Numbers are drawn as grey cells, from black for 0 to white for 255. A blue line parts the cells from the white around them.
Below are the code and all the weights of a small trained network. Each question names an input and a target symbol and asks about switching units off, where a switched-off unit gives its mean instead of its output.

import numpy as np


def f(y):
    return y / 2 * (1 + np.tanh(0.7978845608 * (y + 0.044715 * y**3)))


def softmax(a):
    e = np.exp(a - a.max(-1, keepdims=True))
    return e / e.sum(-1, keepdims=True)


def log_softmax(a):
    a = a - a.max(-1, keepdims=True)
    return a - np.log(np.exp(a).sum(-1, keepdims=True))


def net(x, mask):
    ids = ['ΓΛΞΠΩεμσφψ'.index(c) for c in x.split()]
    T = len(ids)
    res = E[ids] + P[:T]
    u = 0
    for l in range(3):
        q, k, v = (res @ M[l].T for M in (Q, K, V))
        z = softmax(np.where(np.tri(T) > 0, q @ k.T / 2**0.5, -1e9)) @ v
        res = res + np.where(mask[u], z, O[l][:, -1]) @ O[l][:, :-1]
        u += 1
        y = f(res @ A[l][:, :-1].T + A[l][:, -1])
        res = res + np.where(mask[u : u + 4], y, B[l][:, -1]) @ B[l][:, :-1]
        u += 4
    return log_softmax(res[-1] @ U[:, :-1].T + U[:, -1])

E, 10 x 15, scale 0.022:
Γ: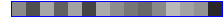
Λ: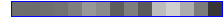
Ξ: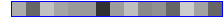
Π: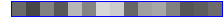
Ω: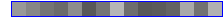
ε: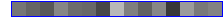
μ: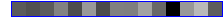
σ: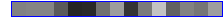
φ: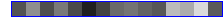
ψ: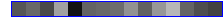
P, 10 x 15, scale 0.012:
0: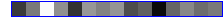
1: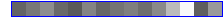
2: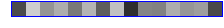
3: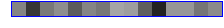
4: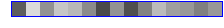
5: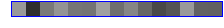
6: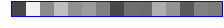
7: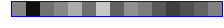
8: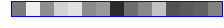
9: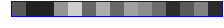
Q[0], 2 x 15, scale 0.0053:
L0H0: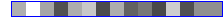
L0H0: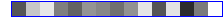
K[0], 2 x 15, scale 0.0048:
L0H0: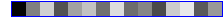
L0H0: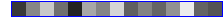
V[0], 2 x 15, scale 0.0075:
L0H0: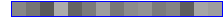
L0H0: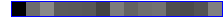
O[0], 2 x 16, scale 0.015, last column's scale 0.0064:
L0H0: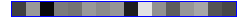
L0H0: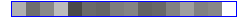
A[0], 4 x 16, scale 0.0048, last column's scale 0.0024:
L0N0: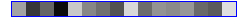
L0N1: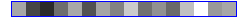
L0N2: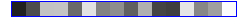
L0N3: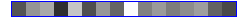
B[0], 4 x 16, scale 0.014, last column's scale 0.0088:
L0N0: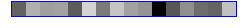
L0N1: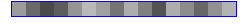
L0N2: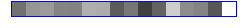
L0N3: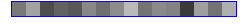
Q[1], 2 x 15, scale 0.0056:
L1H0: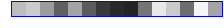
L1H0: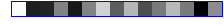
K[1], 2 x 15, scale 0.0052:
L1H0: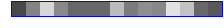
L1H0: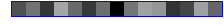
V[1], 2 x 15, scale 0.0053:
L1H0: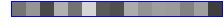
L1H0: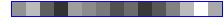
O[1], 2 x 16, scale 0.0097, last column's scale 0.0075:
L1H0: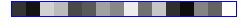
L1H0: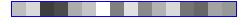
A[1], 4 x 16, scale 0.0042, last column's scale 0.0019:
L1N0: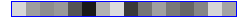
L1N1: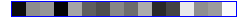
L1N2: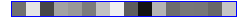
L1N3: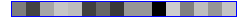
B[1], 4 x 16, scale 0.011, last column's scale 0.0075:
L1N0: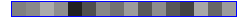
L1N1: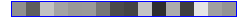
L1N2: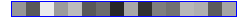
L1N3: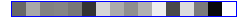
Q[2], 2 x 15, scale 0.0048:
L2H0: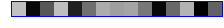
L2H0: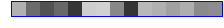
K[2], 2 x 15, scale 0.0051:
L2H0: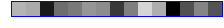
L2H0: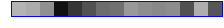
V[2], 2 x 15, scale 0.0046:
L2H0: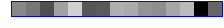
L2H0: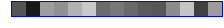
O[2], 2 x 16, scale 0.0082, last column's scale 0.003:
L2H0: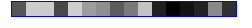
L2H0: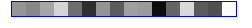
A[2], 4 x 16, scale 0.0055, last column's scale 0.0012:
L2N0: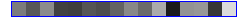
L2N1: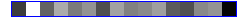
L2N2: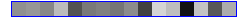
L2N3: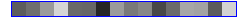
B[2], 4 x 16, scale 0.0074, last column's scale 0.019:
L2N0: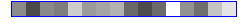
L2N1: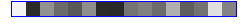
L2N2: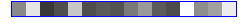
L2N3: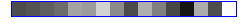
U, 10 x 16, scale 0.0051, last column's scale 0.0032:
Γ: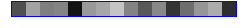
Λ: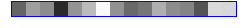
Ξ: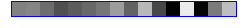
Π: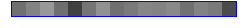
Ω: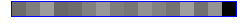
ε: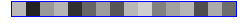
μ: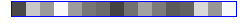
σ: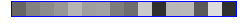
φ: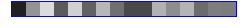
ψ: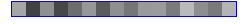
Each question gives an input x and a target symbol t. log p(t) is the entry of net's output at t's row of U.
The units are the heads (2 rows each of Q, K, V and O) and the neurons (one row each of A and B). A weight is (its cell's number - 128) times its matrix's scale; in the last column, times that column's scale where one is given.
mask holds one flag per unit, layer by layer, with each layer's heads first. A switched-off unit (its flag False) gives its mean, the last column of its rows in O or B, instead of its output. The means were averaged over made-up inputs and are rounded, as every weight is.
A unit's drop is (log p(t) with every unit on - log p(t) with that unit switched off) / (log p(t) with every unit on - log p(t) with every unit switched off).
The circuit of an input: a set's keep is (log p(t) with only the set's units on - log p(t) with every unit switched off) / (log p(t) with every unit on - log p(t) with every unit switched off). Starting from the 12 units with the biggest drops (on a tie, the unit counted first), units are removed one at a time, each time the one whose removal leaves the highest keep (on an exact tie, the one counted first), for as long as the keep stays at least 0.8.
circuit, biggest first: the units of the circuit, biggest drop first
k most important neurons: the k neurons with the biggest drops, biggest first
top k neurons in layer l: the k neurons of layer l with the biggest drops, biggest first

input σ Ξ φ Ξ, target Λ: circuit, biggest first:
L0N2; L2H0; L1H0
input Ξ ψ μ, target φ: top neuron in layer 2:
L2N0
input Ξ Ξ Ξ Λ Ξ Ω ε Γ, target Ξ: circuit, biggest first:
L0N0; L0N2
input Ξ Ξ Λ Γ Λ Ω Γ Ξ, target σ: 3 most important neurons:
L0N2; L0N0; L1N1
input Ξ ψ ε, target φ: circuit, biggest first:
L0N0; L1N2
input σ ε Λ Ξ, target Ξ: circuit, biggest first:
L2H0; L2N0; L1H0
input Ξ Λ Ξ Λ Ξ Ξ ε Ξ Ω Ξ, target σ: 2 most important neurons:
L0N0; L0N1
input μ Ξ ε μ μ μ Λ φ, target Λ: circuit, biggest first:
L2H0; L0N2; L1H0; L0N1
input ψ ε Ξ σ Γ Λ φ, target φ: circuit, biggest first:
L0N0; L1N3
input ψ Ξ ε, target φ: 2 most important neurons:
L0N0; L1N2
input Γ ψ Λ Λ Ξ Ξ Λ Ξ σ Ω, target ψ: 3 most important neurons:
L1N0; L0N2; L0N1
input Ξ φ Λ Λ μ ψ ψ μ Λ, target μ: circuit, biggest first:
L1N3; L2N0
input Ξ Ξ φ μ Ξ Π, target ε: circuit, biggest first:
L2N3; L2H0
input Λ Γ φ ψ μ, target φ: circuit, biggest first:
L0N2; L0N0
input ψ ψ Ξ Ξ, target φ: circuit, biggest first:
L1N3; L1H0; L2N0
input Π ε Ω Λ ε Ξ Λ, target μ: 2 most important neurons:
L1N3; L2N0
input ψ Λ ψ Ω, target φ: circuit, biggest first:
L1H0; L1N3; L2N0; L0N0
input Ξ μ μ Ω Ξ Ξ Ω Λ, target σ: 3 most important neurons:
L0N0; L0N2; L1N3
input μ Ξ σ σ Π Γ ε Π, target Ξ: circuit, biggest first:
L0N2; L1H0
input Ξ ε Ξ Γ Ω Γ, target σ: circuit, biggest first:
L1H0; L0N0; L0H0
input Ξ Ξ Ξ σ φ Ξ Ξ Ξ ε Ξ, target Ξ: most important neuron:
L1N3
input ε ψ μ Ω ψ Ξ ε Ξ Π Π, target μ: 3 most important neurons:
L1N1; L0N2; L0N0
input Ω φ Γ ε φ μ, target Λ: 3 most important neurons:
L0N0; L0N2; L1N3
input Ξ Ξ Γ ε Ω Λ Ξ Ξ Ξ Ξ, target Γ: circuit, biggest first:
L0H0; L0N0; L0N3
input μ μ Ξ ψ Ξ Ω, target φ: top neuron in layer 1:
L1N3
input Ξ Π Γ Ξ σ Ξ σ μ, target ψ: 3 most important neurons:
L0N0; L0N2; L1N0
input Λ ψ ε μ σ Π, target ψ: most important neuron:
L0N2
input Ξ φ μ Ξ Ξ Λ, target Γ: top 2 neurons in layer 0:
L0N0; L0N3
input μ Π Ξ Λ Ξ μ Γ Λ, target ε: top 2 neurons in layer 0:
L0N2; L0N0
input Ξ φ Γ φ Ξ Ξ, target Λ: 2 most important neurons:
L0N2; L0N1
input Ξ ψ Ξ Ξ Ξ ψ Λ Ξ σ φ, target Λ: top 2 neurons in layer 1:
L1N3; L1N2
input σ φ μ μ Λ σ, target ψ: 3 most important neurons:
L0N2; L1N0; L0N0
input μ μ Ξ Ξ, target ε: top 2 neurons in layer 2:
L2N3; L2N0
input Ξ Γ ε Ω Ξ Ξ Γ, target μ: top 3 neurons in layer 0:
L0N3; L0N0; L0N2
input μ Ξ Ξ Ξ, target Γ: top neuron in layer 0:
L0N0
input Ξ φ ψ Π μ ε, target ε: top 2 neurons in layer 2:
L2N2; L2N0
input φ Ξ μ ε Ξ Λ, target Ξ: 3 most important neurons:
L0N0; L0N2; L2N0
